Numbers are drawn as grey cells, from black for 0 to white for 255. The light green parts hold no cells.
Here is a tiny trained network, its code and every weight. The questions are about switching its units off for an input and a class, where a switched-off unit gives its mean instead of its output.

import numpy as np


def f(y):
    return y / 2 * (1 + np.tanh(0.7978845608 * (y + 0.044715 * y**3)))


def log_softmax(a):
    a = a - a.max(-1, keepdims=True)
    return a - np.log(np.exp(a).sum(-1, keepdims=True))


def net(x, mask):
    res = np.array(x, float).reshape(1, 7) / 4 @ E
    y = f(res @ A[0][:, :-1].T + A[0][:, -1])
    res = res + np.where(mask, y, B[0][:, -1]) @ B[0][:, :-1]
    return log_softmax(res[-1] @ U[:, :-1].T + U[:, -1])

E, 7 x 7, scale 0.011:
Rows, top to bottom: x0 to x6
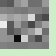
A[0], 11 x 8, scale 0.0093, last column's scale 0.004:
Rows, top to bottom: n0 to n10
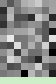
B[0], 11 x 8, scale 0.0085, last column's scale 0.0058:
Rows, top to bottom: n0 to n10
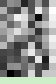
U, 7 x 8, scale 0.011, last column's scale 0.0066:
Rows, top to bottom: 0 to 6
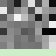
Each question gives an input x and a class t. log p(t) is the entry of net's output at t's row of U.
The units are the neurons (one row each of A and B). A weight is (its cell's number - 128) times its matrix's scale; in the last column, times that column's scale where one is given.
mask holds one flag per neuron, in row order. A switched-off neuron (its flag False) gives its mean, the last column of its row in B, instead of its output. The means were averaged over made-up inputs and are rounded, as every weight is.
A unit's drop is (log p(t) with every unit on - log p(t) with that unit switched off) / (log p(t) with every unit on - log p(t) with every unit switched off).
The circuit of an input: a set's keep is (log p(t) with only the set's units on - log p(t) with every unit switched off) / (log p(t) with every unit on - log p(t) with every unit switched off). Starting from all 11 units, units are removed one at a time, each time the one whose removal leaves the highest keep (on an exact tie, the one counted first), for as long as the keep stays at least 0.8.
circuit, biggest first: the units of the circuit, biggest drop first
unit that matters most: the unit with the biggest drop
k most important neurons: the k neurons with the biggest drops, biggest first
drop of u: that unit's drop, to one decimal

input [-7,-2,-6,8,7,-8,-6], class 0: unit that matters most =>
n10
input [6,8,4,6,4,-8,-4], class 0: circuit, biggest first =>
(n6 n10)
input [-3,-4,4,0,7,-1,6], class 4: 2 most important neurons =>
(n0 n9)
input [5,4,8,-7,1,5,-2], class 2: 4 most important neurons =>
(n4 n8 n6 n10)
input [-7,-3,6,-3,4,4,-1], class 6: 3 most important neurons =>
(n2 n5 n1)
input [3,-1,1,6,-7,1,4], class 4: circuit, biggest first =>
(n8 n3)
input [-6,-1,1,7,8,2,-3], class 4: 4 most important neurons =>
(n9 n0 n3 n1)
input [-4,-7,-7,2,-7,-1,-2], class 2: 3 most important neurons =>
(n2 n1 n0)
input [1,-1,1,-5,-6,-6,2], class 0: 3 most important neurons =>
(n10 n6 n0)
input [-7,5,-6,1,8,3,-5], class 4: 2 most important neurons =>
(n9 n0)
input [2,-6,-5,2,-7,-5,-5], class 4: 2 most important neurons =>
(n8 n3)
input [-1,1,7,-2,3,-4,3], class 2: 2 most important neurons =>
(n4 n8)
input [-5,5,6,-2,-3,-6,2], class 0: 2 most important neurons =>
(n10 n2)
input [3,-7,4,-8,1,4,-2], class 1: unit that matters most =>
n1
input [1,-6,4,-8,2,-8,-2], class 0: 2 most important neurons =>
(n10 n6)
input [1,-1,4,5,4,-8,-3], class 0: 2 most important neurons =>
(n6 n10)
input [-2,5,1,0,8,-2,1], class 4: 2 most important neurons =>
(n9 n0)
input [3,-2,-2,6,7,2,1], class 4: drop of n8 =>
-0.1
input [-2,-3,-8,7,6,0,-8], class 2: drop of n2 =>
0.5
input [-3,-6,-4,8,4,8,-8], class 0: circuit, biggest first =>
(n7)
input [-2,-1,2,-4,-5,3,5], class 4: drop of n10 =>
0.3
